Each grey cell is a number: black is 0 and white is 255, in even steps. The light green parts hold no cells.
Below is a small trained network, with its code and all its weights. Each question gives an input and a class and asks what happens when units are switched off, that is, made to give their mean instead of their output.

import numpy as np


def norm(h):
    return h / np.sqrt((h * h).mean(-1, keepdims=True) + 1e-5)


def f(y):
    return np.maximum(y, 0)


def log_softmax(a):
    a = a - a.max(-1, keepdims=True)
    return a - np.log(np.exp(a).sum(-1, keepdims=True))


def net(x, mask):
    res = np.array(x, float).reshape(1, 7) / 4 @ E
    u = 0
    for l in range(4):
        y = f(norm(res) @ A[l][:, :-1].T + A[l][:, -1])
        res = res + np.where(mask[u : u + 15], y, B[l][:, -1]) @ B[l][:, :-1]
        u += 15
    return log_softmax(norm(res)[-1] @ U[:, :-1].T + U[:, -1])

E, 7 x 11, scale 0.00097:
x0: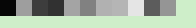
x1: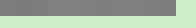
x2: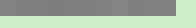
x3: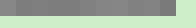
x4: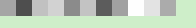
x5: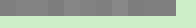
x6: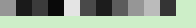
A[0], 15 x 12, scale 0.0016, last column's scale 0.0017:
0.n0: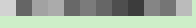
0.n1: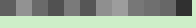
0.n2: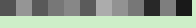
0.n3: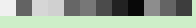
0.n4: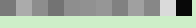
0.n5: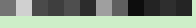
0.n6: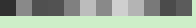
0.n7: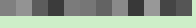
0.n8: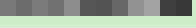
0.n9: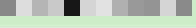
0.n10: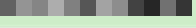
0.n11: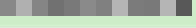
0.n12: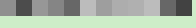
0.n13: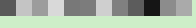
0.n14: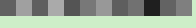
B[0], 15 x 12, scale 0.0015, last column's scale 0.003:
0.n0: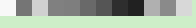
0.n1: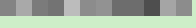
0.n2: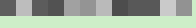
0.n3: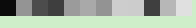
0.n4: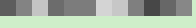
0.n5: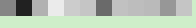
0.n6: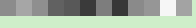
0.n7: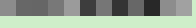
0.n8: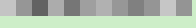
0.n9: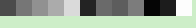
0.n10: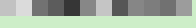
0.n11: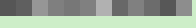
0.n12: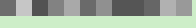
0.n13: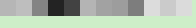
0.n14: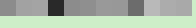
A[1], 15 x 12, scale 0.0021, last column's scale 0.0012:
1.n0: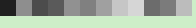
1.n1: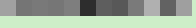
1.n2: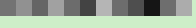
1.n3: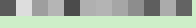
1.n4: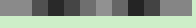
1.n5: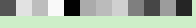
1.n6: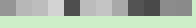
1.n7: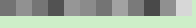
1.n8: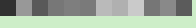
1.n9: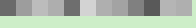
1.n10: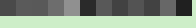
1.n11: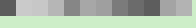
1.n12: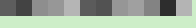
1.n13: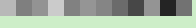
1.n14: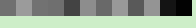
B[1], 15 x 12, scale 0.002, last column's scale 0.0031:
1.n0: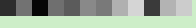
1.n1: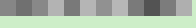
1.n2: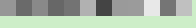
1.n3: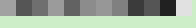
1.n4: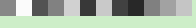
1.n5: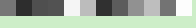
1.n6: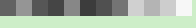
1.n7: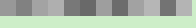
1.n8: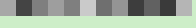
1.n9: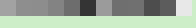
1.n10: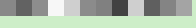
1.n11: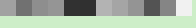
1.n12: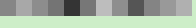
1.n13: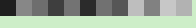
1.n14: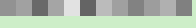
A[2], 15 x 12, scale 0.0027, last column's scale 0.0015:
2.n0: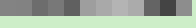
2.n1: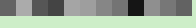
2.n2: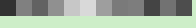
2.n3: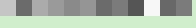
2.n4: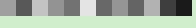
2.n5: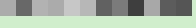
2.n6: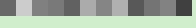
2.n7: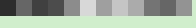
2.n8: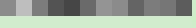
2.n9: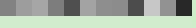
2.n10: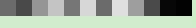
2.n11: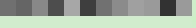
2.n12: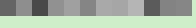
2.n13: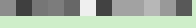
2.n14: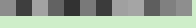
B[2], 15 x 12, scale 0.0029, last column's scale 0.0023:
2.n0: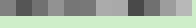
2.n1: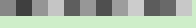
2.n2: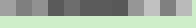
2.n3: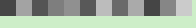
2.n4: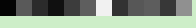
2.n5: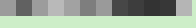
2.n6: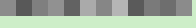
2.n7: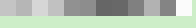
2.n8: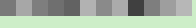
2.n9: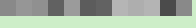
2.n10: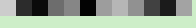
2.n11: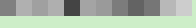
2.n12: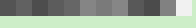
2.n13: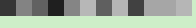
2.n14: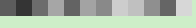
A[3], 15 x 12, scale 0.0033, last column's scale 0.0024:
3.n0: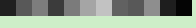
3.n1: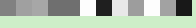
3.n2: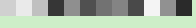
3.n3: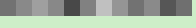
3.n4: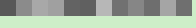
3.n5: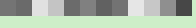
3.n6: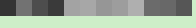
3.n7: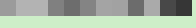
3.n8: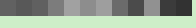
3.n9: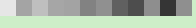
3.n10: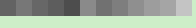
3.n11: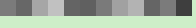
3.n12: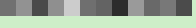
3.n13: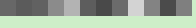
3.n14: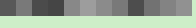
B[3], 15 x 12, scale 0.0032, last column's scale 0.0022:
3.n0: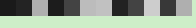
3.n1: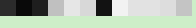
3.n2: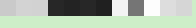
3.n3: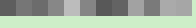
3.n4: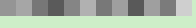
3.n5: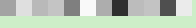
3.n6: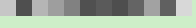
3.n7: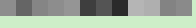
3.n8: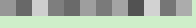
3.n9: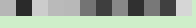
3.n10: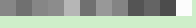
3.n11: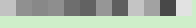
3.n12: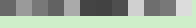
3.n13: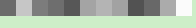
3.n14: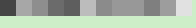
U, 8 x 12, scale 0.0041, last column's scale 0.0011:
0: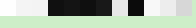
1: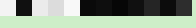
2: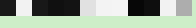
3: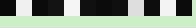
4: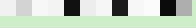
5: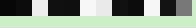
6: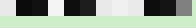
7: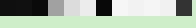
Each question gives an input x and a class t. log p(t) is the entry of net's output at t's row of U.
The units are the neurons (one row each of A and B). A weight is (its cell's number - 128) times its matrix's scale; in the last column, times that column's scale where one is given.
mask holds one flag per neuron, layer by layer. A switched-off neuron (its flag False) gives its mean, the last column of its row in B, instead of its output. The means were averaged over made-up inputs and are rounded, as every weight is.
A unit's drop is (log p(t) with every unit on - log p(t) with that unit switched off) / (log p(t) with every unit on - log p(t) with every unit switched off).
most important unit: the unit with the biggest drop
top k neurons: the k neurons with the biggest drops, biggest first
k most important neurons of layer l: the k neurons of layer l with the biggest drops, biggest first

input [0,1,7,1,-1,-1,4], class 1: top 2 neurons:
[1.n0 0.n3]
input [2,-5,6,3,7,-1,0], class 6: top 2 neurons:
[0.n0 1.n6]
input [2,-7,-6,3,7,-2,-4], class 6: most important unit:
2.n10
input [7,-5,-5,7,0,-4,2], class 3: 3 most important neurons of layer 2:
[2.n12 2.n7 2.n13]
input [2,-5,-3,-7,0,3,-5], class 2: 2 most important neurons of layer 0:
[0.n13 0.n5]
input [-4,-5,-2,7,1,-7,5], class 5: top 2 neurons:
[1.n4 0.n9]
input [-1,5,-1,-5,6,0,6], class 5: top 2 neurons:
[1.n6 1.n0]
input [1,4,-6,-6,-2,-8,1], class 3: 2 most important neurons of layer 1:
[1.n2 1.n5]
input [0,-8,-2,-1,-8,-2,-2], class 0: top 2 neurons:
[0.n3 1.n0]
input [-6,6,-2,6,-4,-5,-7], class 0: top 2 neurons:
[1.n6 3.n2]
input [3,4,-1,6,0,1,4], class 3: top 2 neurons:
[0.n5 2.n12]
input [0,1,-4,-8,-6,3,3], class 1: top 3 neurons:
[0.n3 1.n0 1.n6]
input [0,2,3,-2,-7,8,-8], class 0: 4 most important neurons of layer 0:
[0.n3 0.n13 0.n14 0.n10]
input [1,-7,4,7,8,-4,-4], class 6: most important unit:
0.n0
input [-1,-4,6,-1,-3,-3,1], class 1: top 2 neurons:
[1.n0 1.n6]
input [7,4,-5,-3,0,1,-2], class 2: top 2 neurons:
[0.n5 0.n6]
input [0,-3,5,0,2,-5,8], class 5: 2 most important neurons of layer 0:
[0.n3 0.n9]
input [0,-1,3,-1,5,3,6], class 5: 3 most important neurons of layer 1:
[1.n6 1.n0 1.n13]
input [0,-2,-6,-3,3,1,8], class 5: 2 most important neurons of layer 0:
[0.n3 0.n9]
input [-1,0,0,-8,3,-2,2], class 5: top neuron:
[1.n6]
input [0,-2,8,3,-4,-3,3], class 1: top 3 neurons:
[0.n3 1.n0 1.n6]
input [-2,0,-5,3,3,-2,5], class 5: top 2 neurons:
[1.n6 1.n0]
